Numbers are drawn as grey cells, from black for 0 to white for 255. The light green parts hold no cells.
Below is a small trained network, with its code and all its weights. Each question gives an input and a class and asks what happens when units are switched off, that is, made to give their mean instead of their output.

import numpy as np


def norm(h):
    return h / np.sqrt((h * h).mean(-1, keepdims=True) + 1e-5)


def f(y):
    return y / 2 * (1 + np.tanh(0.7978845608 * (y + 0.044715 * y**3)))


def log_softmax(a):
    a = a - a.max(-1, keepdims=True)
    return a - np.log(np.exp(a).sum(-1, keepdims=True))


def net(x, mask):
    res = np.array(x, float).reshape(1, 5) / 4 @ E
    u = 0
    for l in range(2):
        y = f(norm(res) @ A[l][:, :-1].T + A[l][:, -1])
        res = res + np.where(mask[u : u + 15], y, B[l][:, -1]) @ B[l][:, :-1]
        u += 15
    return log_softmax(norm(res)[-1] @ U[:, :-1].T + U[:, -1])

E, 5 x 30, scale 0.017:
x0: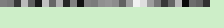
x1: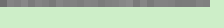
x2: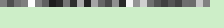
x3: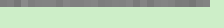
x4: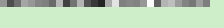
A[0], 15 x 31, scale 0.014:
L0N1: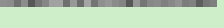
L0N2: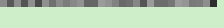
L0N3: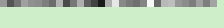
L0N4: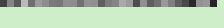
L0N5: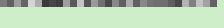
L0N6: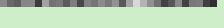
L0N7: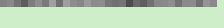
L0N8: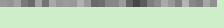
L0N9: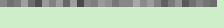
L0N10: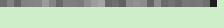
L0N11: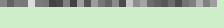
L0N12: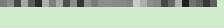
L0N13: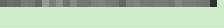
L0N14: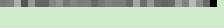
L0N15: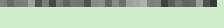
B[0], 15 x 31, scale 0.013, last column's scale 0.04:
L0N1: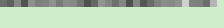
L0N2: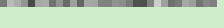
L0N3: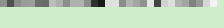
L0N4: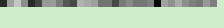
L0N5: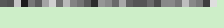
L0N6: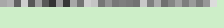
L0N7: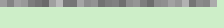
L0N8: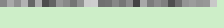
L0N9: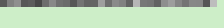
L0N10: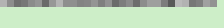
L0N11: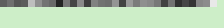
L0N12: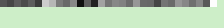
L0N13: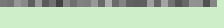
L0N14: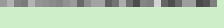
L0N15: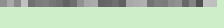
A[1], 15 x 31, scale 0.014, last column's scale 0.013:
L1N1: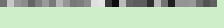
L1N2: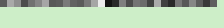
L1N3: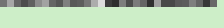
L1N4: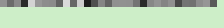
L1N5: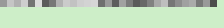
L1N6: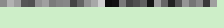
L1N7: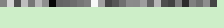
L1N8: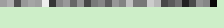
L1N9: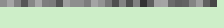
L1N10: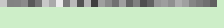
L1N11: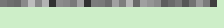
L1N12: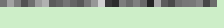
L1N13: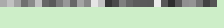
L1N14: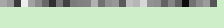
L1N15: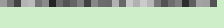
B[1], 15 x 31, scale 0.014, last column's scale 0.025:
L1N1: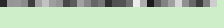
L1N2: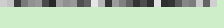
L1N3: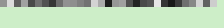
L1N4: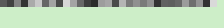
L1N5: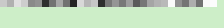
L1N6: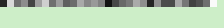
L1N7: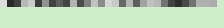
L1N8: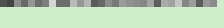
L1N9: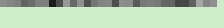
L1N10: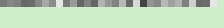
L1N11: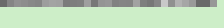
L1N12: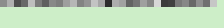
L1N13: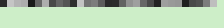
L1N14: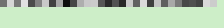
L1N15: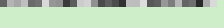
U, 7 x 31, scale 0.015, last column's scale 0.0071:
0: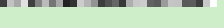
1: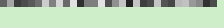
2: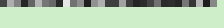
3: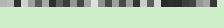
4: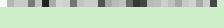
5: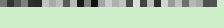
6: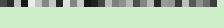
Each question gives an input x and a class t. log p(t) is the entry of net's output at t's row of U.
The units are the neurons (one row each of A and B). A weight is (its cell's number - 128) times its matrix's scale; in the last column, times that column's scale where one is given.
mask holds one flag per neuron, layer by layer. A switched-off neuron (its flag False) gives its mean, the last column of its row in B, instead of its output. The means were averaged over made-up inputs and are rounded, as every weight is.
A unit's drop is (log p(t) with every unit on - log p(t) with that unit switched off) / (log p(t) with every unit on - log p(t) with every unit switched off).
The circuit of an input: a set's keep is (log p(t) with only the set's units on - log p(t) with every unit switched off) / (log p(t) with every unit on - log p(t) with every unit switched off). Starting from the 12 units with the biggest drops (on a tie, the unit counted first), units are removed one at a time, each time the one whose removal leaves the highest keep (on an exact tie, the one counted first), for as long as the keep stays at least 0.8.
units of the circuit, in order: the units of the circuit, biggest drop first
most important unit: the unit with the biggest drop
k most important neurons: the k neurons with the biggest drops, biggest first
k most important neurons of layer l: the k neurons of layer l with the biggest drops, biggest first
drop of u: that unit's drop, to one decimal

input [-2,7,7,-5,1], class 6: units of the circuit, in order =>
(L0N5)
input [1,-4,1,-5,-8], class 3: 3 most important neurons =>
(L0N3 L0N5 L0N12)
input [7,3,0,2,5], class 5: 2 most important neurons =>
(L0N12 L0N11)
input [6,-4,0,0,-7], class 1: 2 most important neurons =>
(L0N12 L0N3)
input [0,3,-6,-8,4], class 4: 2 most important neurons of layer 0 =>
(L0N12 L0N8)
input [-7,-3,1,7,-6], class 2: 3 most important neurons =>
(L0N3 L0N5 L0N6)
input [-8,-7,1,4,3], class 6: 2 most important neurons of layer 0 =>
(L0N5 L0N6)
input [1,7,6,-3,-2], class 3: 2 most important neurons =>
(L0N3 L0N15)
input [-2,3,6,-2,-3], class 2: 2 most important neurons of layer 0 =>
(L0N3 L0N5)
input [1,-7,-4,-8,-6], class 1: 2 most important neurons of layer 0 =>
(L0N3 L0N11)
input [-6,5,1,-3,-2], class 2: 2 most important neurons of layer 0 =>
(L0N5 L0N3)
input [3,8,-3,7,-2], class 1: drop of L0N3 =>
0.6
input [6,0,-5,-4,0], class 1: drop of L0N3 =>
0.6
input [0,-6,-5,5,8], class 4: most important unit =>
L0N12
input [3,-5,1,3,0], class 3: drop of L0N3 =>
0.7
